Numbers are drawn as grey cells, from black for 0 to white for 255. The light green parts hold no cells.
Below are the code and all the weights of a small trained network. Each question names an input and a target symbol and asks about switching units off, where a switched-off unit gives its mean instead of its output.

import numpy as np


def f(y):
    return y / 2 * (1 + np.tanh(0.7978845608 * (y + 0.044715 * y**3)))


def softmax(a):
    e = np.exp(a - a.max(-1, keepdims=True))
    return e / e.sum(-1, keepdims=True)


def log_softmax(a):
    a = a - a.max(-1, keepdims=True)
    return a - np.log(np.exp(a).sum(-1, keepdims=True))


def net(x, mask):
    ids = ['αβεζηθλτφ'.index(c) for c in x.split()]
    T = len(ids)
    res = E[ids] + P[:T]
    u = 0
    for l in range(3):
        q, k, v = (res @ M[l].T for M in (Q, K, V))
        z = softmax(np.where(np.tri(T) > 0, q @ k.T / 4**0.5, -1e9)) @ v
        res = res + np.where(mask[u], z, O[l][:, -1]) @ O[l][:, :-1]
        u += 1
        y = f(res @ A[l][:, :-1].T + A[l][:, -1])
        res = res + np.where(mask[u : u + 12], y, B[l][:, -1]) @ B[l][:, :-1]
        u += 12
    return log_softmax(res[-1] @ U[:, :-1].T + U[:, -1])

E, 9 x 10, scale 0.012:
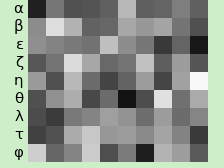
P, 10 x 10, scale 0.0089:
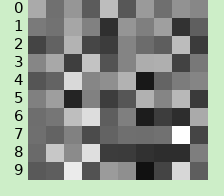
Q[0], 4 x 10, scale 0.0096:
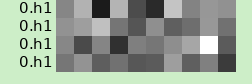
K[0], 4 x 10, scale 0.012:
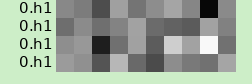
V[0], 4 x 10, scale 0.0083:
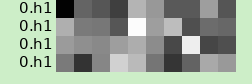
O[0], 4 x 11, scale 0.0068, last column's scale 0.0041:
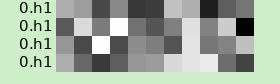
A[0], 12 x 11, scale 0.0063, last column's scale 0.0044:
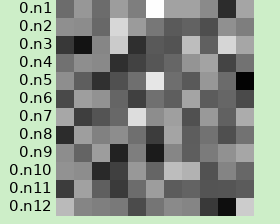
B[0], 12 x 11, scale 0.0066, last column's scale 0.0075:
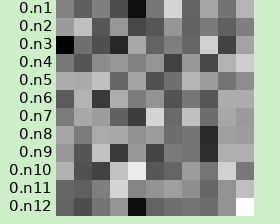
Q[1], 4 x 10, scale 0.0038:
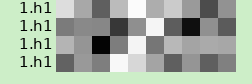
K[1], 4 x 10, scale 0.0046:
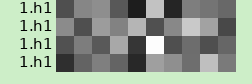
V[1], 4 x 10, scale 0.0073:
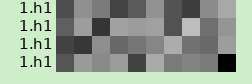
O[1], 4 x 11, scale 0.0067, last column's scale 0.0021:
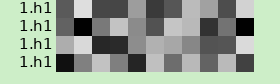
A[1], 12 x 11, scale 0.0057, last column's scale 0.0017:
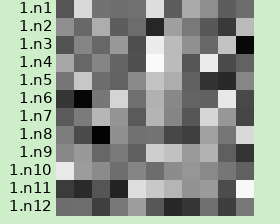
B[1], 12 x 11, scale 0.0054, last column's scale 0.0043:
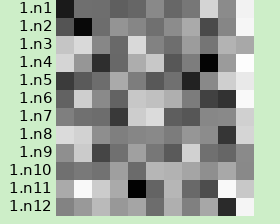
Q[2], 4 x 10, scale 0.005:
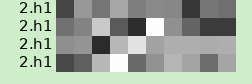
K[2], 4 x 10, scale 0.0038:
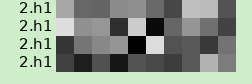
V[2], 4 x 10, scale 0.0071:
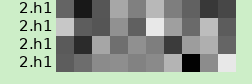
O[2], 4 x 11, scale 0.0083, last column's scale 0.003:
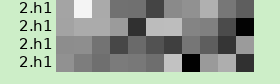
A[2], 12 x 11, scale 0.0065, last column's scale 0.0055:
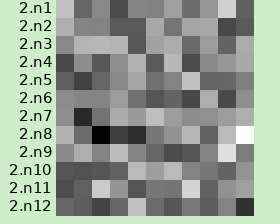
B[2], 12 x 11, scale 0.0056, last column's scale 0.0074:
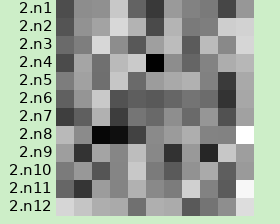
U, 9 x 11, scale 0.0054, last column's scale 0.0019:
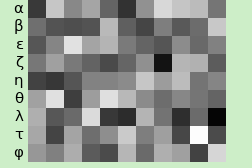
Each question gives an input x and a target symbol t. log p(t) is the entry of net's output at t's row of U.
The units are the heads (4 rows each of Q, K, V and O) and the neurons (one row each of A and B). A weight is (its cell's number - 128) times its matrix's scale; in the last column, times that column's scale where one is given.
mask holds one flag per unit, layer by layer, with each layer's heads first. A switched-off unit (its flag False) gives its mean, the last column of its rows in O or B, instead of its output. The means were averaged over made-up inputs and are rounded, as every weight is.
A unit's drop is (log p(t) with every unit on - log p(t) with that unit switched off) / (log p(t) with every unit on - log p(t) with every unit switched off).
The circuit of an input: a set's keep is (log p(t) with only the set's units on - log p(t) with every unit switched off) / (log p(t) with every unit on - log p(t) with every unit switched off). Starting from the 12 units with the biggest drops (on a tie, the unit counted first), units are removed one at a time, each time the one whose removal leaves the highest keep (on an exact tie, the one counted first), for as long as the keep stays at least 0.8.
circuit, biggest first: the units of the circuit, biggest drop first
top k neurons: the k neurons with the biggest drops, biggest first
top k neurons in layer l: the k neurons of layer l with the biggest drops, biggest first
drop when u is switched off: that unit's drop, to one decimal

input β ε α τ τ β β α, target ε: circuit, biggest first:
0.h1, 2.n8, 1.n12
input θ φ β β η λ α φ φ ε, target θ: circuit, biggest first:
1.h1, 0.n9
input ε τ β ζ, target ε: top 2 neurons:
1.n6, 2.n8
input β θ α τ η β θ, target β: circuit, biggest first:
0.h1, 2.h1, 1.h1
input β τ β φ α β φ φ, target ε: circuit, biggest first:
0.h1, 2.n8
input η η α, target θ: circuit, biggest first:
1.h1
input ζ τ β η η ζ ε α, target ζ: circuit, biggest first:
2.h1, 0.h1
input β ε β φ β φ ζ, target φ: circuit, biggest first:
2.h1, 2.n4, 2.n2
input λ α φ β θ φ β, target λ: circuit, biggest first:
0.h1, 1.h1, 0.n10, 0.n12
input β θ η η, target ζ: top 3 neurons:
2.n11, 2.n12, 0.n4
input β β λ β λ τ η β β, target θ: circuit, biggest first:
0.h1, 1.n4, 0.n9
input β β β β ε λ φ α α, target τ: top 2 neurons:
1.n11, 0.n7
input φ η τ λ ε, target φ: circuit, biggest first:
2.h1, 0.h1
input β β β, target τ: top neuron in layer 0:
0.n3
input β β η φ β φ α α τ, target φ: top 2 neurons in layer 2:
2.n4, 2.n6
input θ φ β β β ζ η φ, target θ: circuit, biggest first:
1.h1, 0.n9, 0.h1
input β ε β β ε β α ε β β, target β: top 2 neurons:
2.n9, 2.n3
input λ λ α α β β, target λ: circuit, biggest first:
0.h1, 1.h1, 0.n12
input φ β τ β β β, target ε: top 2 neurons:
2.n8, 2.n2
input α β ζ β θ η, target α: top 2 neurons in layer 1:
1.n6, 1.n8
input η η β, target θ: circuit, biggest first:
1.h1
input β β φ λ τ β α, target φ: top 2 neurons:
2.n4, 1.n5
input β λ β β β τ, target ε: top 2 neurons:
2.n8, 2.n12
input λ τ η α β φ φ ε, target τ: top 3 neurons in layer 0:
0.n7, 0.n3, 0.n4
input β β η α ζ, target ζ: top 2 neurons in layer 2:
2.n11, 2.n12
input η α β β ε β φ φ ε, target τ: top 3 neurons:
1.n11, 0.n7, 1.n4
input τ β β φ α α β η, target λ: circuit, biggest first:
0.h1
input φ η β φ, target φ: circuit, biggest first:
2.h1, 0.h1
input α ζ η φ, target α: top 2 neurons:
0.n10, 2.n2
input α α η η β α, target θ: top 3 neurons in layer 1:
1.n4, 1.n8, 1.n9
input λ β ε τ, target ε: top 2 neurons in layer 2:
2.n8, 2.n3
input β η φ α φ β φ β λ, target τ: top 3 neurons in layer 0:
0.n7, 0.n12, 0.n3
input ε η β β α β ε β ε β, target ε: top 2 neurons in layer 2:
2.n8, 2.n3
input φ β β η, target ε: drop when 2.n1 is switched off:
0.0
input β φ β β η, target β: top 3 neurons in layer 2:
2.n3, 2.n2, 2.n9
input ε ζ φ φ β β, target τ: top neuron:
1.n4
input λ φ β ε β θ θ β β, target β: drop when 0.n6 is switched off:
-0.1
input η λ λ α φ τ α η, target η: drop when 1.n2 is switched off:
0.2
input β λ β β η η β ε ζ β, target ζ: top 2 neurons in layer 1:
1.n5, 1.n1
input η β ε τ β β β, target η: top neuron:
1.n8
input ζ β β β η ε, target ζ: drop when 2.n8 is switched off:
-0.1
